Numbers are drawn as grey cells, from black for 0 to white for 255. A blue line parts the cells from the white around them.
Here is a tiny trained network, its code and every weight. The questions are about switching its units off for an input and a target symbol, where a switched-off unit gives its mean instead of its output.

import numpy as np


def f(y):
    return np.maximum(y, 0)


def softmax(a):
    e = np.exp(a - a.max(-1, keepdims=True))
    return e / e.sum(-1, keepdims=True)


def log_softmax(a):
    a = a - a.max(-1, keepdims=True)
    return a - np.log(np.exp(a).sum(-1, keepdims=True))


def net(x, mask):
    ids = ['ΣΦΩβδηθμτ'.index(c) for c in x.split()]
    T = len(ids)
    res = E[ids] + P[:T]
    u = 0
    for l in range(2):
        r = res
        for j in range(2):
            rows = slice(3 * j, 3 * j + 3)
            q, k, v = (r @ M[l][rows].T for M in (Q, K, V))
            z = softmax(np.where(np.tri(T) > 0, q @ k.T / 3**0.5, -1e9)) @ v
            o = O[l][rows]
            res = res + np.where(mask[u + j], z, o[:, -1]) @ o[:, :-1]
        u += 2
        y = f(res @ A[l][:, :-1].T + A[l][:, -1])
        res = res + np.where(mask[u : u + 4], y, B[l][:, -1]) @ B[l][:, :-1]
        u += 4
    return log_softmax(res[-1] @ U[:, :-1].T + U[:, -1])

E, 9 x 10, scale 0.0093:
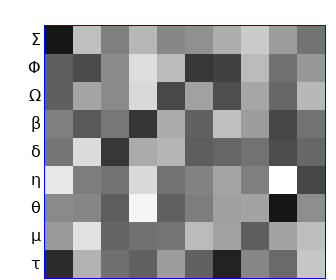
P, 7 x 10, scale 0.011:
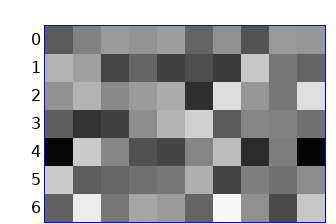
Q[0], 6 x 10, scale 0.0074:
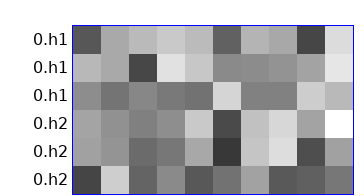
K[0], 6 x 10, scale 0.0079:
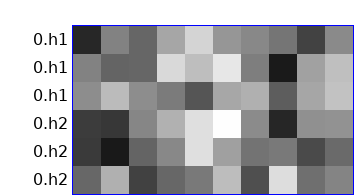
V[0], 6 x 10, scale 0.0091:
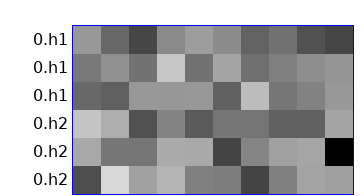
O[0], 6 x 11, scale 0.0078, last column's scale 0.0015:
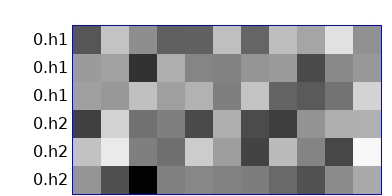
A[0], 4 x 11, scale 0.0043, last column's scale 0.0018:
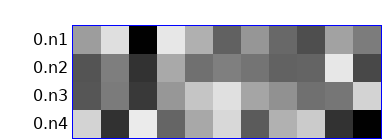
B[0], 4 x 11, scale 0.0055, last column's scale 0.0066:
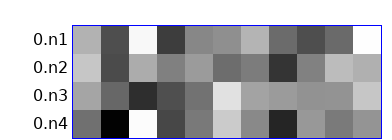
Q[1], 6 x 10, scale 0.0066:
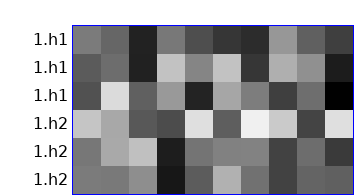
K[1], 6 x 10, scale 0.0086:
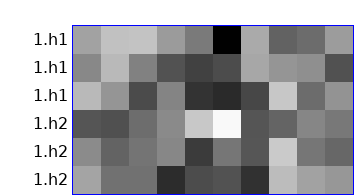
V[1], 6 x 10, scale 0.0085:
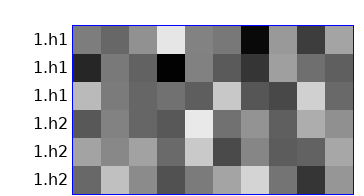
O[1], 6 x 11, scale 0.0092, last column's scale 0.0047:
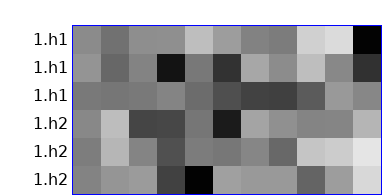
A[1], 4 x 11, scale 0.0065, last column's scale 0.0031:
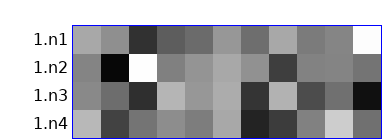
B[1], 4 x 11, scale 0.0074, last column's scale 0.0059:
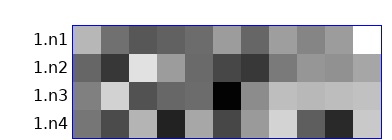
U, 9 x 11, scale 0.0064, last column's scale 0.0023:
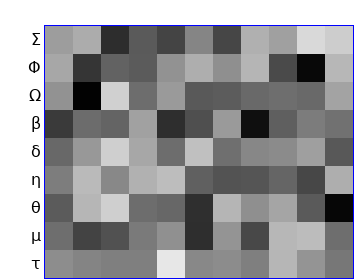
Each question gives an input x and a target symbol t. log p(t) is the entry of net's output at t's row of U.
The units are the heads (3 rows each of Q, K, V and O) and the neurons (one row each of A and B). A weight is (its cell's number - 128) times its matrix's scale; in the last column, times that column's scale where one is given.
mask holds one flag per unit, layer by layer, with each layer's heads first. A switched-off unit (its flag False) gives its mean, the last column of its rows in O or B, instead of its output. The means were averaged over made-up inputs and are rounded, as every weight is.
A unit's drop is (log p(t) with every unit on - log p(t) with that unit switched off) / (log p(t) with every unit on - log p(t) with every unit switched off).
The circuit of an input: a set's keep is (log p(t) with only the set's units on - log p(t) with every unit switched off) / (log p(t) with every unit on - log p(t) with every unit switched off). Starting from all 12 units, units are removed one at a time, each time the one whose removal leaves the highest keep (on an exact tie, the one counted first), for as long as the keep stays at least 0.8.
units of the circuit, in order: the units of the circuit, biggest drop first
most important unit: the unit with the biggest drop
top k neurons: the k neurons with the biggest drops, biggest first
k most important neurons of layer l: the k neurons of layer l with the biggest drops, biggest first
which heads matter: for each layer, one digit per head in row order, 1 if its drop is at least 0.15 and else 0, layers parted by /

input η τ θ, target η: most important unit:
1.h1
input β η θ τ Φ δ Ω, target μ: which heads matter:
01 / 10
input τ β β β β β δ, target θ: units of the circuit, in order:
(0.h2; 1.h1)
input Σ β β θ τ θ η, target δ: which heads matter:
10 / 11
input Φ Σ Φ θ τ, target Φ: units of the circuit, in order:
(1.h2; 0.h2)
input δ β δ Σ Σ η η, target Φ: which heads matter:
01 / 01
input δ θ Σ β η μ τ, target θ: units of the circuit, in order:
(0.h2; 1.h1)
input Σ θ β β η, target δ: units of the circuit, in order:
(1.h2; 1.h1; 0.h2)
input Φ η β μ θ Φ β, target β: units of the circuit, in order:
(1.h1; 0.h2; 0.n3)
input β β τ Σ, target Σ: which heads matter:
00 / 01
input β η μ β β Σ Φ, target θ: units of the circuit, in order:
(0.h2; 1.h1)
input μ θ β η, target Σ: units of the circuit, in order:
(1.h2; 0.n1)
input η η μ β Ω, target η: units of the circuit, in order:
(1.h2; 0.h2)
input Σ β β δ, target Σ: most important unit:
0.h1
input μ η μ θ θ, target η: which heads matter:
01 / 01
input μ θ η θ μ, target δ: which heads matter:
00 / 01
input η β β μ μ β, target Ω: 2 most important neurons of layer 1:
(1.n2; 1.n4)
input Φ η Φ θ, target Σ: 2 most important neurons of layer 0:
(0.n3; 0.n4)
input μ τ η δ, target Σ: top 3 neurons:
(1.n3; 0.n3; 0.n4)
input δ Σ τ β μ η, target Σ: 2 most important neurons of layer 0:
(0.n1; 0.n2)
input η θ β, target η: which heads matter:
00 / 10
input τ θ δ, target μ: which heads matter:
01 / 01
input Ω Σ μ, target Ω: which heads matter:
01 / 00
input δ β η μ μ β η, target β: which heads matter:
01 / 10
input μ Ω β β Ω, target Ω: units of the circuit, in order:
(1.h2; 1.h1; 1.n2)
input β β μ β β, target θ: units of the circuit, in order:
(1.h1; 0.h2)
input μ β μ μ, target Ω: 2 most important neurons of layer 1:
(1.n4; 1.n2)
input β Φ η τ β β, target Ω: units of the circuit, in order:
(0.h2; 0.n4; 1.n2)
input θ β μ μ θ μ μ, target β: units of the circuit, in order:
(0.h2; 1.h1)
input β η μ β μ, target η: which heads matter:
01 / 01
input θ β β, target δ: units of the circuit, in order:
(1.h1; 1.h2; 0.h1)
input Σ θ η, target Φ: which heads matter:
01 / 10
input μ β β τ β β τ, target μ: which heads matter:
01 / 10
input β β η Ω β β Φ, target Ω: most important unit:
0.n1
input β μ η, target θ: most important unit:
1.h2
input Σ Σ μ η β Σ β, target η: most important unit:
1.h1
